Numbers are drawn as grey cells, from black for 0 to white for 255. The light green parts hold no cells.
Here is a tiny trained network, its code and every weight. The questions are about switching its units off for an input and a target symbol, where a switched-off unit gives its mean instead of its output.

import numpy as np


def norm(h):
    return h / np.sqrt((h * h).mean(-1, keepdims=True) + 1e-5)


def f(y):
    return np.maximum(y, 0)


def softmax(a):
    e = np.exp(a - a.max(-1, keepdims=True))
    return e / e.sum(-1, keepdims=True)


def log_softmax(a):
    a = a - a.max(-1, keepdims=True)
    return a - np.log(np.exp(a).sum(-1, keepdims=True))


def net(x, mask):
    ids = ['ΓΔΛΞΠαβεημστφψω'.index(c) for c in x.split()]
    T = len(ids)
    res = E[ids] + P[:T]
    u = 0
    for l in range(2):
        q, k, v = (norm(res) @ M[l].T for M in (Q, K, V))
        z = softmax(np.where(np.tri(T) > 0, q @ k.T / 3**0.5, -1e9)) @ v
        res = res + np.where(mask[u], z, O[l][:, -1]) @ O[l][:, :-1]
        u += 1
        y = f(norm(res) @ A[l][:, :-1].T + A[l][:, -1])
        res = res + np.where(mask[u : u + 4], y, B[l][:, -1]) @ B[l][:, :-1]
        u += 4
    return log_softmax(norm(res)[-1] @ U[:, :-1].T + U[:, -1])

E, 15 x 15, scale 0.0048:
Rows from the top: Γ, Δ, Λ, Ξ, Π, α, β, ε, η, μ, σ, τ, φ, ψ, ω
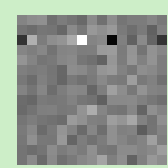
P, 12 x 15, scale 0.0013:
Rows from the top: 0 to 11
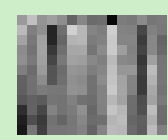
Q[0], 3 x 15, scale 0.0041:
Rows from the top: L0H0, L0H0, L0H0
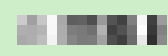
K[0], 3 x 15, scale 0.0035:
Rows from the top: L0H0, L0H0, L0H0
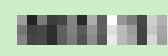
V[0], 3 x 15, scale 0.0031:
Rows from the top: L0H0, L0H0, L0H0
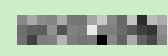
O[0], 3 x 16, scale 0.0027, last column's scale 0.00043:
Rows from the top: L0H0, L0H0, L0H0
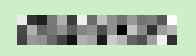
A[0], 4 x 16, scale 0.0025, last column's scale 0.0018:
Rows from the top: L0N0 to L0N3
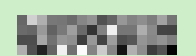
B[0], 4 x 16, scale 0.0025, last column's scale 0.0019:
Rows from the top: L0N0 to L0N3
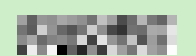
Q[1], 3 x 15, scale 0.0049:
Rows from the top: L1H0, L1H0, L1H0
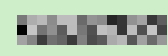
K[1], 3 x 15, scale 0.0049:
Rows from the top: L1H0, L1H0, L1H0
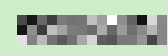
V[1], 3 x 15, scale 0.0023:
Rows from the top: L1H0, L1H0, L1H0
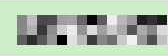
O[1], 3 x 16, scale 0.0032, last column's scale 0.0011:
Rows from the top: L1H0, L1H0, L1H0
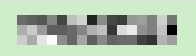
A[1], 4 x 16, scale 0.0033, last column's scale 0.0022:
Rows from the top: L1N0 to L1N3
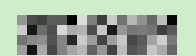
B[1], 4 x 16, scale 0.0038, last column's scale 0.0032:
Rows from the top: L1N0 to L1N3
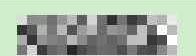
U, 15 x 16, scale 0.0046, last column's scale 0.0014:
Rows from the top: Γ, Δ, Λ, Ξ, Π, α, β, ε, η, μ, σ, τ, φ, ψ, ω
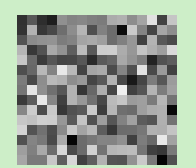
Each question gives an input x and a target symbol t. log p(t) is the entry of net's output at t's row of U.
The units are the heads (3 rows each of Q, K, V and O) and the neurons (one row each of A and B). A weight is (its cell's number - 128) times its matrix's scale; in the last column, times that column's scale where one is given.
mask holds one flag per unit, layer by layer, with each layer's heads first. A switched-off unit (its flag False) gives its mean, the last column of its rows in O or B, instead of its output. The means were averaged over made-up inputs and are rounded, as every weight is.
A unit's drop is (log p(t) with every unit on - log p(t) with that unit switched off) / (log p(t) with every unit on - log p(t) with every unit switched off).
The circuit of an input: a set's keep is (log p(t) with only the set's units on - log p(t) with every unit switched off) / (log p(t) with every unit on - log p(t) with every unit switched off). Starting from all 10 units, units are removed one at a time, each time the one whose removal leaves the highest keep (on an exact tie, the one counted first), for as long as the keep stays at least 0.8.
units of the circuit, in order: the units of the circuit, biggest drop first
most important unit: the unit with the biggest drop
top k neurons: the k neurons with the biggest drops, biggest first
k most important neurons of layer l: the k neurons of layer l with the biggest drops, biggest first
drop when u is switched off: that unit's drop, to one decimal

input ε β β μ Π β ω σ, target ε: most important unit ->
L0H0
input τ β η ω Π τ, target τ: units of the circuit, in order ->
[L0H0; L1N0; L1N2]
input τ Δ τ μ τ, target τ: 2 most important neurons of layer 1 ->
[L1N0; L1N2]
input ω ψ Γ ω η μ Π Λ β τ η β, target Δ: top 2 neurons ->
[L0N3; L1N0]
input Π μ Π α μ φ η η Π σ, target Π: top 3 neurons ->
[L1N3; L1N2; L0N3]
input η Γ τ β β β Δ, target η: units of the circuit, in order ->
[L0H0; L1N2]
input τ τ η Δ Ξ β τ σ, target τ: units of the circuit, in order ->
[L1N0; L0H0]
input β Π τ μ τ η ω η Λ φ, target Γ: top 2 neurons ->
[L0N3; L1N0]
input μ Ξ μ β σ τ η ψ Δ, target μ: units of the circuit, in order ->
[L0H0; L0N3]
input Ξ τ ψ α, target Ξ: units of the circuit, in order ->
[L0H0; L0N3; L1N1]
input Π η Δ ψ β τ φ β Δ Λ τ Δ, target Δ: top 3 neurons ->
[L0N2; L0N3; L1N0]
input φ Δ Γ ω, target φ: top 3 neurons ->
[L1N1; L1N3; L0N3]
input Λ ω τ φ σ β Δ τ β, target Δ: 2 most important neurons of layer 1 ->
[L1N0; L1N3]
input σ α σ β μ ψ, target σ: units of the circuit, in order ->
[L1H0]
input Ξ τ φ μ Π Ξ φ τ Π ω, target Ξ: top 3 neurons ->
[L0N3; L1N1; L1N0]
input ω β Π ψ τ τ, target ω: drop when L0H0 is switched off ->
1.1
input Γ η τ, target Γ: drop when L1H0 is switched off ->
0.9
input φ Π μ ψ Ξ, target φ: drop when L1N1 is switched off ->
0.4
